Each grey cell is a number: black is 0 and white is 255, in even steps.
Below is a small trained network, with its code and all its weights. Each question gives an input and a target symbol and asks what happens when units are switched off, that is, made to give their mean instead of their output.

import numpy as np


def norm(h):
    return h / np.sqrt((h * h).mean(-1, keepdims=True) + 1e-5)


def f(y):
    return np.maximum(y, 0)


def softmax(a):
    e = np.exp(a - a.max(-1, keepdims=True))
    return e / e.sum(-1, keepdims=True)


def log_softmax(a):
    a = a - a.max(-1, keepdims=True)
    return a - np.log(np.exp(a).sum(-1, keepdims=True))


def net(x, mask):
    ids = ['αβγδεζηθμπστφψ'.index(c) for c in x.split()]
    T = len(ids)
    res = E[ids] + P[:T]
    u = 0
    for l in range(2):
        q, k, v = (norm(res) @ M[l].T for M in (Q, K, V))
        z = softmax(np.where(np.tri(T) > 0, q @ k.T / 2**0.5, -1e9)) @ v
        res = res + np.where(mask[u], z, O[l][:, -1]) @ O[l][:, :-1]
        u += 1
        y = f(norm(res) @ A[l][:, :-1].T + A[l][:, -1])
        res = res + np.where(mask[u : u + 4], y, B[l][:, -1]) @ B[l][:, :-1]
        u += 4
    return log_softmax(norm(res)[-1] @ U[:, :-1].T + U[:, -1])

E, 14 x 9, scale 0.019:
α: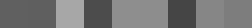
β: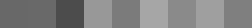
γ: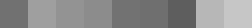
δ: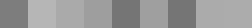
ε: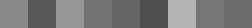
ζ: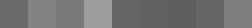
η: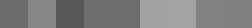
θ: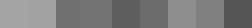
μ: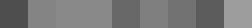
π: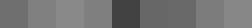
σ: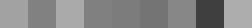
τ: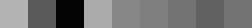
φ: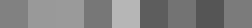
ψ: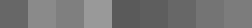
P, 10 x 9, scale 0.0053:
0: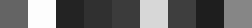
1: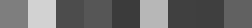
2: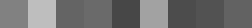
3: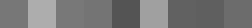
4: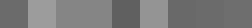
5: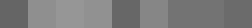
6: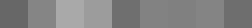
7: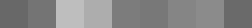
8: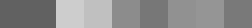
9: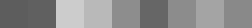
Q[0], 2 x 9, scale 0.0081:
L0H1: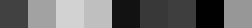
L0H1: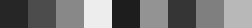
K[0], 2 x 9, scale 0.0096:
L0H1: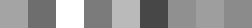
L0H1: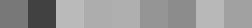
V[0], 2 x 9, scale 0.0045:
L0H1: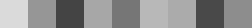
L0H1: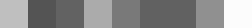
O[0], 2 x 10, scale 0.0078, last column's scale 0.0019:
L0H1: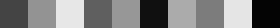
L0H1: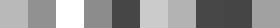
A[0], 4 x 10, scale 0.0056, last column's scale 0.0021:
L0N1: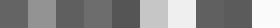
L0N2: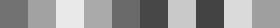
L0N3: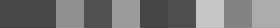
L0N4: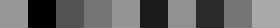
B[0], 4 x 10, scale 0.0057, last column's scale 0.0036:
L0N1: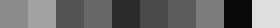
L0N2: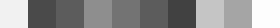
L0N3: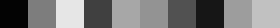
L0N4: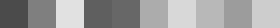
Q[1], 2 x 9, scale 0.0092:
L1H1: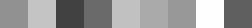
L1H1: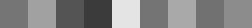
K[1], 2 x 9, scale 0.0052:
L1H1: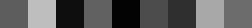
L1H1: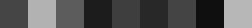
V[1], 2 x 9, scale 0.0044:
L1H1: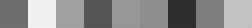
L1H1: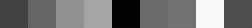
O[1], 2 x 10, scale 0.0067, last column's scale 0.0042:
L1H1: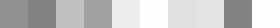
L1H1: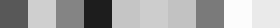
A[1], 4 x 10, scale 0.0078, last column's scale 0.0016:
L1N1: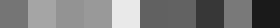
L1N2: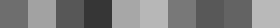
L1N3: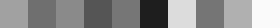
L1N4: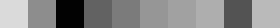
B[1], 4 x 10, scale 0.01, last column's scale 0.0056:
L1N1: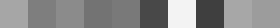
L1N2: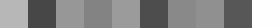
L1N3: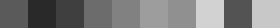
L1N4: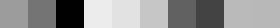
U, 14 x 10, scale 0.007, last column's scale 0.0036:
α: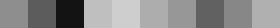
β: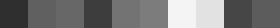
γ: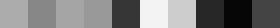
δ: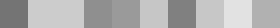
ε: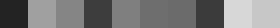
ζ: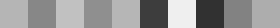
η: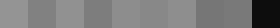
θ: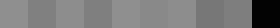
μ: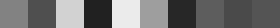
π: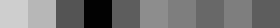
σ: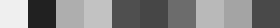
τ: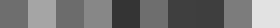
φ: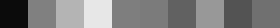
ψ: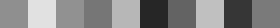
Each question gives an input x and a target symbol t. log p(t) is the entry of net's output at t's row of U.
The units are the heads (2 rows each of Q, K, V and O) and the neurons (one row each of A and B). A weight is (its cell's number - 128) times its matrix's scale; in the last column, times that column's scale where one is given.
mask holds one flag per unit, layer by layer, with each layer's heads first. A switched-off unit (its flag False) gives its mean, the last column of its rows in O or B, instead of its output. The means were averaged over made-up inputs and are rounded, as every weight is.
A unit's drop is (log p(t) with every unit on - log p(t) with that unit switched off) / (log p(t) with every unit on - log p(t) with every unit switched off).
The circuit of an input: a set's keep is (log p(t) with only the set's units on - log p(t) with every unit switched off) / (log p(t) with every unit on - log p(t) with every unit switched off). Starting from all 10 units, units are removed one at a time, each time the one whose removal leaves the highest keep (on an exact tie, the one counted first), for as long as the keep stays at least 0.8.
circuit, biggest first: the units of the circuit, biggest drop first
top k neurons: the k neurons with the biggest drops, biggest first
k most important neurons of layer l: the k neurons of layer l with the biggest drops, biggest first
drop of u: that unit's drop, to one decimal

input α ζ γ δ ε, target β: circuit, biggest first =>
[L0N4, L1N3]
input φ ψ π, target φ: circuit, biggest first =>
[L1H1, L0H1, L1N2, L0N3]
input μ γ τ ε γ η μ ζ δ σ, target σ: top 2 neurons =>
[L0N2, L1N3]
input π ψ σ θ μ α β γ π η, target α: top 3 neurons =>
[L1N4, L0N1, L0N4]
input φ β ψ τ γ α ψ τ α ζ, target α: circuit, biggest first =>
[L0H1]
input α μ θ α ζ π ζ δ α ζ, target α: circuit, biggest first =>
[L0H1, L1N4]
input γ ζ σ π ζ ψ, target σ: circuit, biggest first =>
[L0H1, L0N2]
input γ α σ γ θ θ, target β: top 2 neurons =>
[L1N3, L0N2]
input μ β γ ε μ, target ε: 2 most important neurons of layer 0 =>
[L0N4, L0N1]
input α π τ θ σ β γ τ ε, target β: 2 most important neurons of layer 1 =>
[L1N3, L1N2]
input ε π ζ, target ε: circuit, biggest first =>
[L0H1, L0N4, L1H1]
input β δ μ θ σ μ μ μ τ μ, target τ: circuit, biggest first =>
[L1H1, L0N4]
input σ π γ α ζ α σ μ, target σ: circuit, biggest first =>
[L0N2, L0H1]
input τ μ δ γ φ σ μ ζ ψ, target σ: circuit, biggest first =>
[L0N2, L0H1]
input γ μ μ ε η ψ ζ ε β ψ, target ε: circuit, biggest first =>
[L1H1]
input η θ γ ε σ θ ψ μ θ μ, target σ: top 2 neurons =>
[L0N2, L0N1]
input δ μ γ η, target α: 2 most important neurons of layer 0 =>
[L0N1, L0N4]
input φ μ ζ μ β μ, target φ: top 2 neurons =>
[L0N1, L1N4]
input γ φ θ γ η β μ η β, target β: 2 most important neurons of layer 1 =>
[L1N4, L1N2]
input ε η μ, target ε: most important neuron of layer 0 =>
[L0N4]
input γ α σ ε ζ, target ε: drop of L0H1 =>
0.2
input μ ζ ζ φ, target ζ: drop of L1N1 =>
0.7
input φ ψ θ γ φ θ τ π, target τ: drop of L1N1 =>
0.0
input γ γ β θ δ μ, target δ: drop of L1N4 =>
0.1
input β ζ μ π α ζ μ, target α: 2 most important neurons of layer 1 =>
[L1N4, L1N2]
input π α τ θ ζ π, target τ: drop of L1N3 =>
0.1
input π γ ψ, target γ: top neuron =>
[L0N2]
